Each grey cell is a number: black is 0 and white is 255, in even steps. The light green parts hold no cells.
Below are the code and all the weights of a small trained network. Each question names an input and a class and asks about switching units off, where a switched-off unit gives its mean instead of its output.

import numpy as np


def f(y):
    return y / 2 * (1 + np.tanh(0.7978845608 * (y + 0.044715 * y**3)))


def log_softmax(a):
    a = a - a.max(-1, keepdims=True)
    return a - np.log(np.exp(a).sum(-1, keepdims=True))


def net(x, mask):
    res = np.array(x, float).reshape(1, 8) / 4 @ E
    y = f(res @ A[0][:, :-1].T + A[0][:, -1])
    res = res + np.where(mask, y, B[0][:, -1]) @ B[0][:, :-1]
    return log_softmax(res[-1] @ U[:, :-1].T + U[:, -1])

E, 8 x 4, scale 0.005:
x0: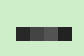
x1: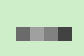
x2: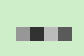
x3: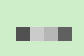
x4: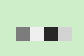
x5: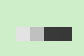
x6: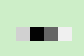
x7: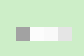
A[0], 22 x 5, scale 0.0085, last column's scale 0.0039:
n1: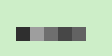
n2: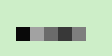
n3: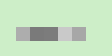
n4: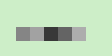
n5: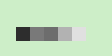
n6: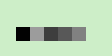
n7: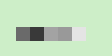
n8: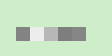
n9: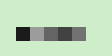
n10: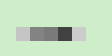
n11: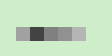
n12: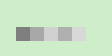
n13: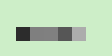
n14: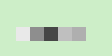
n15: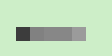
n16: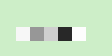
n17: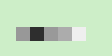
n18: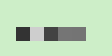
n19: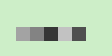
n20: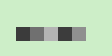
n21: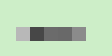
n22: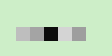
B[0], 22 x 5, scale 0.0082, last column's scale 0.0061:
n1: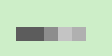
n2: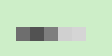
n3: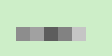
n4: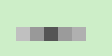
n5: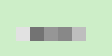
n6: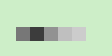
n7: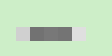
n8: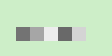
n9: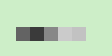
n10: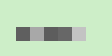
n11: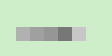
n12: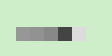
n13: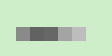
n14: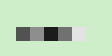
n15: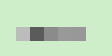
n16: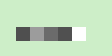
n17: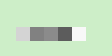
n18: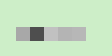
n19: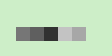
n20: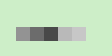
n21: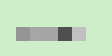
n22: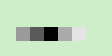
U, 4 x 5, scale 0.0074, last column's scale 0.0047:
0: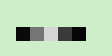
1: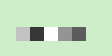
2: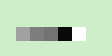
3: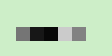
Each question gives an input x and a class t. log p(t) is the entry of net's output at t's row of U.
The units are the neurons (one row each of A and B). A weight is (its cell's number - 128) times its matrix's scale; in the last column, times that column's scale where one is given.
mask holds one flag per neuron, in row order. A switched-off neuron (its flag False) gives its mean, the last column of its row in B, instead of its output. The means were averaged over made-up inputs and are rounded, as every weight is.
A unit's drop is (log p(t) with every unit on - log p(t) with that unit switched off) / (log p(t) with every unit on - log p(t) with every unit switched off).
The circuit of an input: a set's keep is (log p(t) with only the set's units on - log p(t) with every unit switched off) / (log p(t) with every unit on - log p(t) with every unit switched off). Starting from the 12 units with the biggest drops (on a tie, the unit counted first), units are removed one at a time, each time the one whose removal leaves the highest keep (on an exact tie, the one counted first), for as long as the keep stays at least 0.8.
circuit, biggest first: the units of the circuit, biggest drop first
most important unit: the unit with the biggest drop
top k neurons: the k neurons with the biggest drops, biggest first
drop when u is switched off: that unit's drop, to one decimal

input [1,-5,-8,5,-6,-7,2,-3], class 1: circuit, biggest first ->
n22, n14
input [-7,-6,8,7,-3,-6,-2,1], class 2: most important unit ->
n12
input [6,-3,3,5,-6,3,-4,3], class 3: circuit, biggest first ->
n20, n2
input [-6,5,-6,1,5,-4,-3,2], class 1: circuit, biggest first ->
n8, n18
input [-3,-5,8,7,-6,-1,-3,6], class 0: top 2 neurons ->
n16, n8
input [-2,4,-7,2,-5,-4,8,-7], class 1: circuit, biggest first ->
n14, n22, n17
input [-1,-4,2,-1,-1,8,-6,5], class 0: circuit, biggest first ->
n8, n17, n7, n16
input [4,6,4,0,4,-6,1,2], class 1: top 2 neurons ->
n22, n14
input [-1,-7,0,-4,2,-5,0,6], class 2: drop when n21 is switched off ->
-0.1
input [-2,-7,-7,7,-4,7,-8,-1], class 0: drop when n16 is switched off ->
0.2
